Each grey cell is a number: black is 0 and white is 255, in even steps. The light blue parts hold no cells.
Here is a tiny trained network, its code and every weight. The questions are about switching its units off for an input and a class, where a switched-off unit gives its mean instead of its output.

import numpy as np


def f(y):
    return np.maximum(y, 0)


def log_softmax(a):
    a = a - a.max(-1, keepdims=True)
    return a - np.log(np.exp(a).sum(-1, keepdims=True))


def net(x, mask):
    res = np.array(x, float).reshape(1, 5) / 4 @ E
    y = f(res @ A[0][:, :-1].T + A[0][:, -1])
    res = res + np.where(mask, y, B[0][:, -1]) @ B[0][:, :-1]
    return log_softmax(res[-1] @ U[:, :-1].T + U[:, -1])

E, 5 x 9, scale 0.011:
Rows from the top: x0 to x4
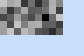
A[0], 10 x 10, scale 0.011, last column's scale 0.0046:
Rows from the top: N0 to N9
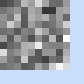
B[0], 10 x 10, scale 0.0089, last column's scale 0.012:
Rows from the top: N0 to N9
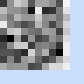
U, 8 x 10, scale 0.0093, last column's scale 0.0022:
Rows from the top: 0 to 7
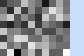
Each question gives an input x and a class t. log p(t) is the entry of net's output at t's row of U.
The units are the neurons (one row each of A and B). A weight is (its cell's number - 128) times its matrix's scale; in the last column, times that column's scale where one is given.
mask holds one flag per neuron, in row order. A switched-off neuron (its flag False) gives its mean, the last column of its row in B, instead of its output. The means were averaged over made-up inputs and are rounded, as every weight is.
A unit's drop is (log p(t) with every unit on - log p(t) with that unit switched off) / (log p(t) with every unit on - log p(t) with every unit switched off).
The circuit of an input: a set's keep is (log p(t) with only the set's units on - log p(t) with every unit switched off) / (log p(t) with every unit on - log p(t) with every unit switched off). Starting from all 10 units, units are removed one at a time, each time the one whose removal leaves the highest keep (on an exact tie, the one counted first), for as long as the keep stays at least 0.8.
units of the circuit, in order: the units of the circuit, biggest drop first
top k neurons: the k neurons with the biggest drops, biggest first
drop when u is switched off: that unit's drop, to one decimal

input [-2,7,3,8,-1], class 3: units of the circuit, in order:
N5
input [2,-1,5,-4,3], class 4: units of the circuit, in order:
N1, N3
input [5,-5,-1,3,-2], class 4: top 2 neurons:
N3, N7
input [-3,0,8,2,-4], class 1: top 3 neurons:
N9, N5, N8
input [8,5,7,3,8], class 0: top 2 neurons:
N8, N1
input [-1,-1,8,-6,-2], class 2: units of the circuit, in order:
N9, N5
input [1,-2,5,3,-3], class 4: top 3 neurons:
N1, N0, N4
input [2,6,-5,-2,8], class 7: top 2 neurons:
N5, N8
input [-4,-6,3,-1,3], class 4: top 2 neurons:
N1, N3
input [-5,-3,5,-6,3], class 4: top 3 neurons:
N1, N5, N0
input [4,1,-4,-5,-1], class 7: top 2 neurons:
N5, N7
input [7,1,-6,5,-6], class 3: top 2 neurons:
N7, N5
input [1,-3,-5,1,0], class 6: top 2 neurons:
N8, N2
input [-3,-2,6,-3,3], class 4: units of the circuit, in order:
N1
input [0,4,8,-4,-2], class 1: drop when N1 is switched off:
0.0
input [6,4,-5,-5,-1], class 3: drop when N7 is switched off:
0.1
